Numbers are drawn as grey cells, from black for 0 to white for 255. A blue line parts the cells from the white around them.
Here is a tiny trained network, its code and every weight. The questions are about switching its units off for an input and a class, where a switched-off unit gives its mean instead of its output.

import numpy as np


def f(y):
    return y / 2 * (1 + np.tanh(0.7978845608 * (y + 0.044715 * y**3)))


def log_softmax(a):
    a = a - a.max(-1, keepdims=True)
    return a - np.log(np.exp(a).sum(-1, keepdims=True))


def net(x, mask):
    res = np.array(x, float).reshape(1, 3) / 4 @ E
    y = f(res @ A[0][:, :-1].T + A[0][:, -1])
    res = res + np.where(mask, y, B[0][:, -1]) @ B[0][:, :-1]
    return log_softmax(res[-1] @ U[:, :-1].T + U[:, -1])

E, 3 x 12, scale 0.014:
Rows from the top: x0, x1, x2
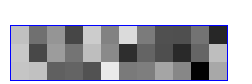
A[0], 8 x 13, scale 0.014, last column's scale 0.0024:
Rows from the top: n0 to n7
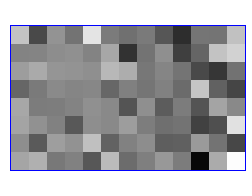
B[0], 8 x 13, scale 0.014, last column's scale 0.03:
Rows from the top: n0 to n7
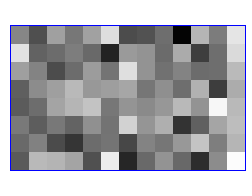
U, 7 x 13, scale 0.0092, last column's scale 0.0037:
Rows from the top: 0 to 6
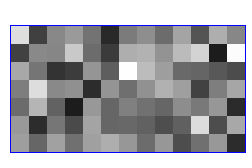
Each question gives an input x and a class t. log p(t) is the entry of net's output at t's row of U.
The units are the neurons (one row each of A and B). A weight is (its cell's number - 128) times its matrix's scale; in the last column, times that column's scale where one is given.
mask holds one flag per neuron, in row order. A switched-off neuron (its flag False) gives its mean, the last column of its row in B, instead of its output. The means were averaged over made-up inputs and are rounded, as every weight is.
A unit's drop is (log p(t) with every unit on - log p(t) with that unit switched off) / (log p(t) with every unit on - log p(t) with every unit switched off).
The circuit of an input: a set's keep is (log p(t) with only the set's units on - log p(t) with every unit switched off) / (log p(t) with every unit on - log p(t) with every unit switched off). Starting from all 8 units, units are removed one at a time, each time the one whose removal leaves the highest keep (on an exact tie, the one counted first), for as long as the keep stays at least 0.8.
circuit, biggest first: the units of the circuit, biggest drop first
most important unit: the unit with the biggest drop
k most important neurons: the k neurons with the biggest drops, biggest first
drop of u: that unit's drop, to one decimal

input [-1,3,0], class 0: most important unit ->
n7
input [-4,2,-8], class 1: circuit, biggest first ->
n0, n3
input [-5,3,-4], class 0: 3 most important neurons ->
n0, n7, n1
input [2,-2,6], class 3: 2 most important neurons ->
n7, n0
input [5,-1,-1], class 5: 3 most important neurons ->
n7, n1, n0
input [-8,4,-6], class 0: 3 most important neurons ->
n0, n1, n7
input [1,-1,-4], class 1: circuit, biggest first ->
n0, n3
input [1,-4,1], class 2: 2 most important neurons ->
n7, n0
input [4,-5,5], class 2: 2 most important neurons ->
n2, n5
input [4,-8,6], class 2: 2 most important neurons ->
n2, n5
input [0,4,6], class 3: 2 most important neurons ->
n7, n1
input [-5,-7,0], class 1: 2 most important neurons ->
n7, n0
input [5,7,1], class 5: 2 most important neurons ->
n6, n7
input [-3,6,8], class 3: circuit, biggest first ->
n7
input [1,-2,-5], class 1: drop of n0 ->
0.6
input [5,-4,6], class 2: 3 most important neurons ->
n2, n5, n0
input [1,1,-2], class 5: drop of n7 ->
0.3
